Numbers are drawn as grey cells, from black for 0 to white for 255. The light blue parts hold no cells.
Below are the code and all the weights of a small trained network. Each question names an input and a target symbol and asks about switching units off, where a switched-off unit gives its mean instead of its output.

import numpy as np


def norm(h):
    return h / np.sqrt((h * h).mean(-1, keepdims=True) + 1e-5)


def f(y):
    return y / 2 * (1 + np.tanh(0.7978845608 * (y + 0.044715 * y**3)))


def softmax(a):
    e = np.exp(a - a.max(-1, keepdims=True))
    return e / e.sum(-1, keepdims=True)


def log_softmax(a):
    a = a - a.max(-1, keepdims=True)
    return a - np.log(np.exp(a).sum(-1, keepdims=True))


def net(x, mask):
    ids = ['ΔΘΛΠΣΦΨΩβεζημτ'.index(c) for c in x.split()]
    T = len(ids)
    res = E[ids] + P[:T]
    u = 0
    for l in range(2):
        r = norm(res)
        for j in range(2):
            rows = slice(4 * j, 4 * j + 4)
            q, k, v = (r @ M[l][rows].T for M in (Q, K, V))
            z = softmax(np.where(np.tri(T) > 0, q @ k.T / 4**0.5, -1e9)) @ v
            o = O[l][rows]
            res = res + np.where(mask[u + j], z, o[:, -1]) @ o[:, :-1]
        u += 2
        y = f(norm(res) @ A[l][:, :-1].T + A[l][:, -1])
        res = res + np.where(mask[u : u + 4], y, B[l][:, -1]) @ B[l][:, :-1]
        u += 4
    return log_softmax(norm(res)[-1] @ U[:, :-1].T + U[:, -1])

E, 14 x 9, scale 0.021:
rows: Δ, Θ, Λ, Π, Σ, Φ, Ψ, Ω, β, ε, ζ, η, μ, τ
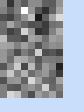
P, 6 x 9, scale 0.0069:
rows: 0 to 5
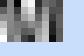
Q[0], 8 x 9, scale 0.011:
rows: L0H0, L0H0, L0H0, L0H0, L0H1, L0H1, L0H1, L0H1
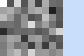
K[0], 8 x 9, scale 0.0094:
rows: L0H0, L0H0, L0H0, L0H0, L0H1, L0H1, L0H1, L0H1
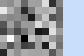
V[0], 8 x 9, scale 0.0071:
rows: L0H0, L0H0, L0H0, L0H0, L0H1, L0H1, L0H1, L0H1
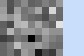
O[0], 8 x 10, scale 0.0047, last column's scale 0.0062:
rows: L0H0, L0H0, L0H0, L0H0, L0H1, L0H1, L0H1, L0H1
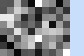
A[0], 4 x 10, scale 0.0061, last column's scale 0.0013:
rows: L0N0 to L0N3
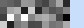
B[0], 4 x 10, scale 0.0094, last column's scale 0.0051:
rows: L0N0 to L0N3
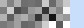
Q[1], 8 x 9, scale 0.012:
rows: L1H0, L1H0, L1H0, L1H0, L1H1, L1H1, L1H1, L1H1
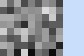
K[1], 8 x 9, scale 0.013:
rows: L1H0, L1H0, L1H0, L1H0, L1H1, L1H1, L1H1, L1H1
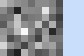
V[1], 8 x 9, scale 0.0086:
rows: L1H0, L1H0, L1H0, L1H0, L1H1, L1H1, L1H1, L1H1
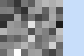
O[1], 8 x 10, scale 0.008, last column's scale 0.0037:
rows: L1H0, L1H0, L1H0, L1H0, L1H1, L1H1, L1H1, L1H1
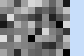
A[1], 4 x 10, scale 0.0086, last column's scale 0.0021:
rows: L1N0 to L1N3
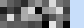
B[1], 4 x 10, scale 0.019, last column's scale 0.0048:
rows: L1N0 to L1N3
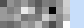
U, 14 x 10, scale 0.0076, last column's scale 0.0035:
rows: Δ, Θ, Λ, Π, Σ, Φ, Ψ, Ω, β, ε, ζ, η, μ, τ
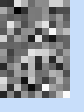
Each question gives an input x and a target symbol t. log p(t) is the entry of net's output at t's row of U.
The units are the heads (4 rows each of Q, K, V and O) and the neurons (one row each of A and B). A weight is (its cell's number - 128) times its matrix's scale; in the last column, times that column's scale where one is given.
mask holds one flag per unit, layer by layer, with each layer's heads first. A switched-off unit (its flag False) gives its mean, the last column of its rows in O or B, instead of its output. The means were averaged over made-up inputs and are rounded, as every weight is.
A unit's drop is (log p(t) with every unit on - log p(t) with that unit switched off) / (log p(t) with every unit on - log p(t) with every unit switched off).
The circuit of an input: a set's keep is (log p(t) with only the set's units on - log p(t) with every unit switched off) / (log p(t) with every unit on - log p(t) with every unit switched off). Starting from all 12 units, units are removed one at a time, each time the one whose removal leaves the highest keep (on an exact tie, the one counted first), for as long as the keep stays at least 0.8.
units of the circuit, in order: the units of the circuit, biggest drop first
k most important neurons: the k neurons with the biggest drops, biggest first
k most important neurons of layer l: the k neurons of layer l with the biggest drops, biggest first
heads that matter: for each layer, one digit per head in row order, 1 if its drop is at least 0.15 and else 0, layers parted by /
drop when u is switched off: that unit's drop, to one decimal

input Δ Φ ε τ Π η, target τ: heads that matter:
01 / 11
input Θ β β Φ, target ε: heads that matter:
00 / 10
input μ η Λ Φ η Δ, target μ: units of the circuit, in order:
[L0N3]
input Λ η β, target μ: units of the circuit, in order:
[L1H1; L0N3]
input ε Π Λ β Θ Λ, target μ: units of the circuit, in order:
[L1H1; L0H0]
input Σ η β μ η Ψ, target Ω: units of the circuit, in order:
[L1H0; L0N3; L0H0]
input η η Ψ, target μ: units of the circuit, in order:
[L1H1; L0N3]
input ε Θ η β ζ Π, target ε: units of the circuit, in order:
[L1H0; L0H1]
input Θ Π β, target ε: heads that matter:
00 / 00
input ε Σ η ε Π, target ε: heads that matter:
01 / 10
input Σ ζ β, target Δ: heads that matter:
00 / 10
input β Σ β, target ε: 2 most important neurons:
[L0N3; L1N1]
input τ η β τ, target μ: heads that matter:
01 / 11
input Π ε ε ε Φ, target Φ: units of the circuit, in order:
[L1H1; L0H0; L1N3]
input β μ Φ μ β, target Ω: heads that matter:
00 / 10
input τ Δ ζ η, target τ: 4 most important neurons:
[L0N2; L0N1; L1N0; L1N3]
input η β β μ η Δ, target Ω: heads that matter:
10 / 10
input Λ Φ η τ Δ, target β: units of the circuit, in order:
[L1H1; L1N1]
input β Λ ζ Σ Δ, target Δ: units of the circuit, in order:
[L1N0; L1H0]
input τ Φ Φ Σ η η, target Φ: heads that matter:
11 / 11
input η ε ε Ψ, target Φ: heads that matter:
00 / 01
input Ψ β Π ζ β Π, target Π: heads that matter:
01 / 01
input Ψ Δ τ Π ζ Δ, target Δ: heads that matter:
10 / 10
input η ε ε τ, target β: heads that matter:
01 / 01
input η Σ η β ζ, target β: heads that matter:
00 / 01
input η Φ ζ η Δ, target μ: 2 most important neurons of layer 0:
[L0N3; L0N1]
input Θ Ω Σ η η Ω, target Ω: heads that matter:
01 / 11
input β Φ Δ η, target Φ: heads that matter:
11 / 01
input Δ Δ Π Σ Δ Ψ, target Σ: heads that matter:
00 / 11
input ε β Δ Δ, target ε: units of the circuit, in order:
[L1H0]
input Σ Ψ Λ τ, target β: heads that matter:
00 / 01
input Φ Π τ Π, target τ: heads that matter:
00 / 10
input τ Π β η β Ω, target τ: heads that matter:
11 / 11
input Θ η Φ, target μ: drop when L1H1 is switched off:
0.3
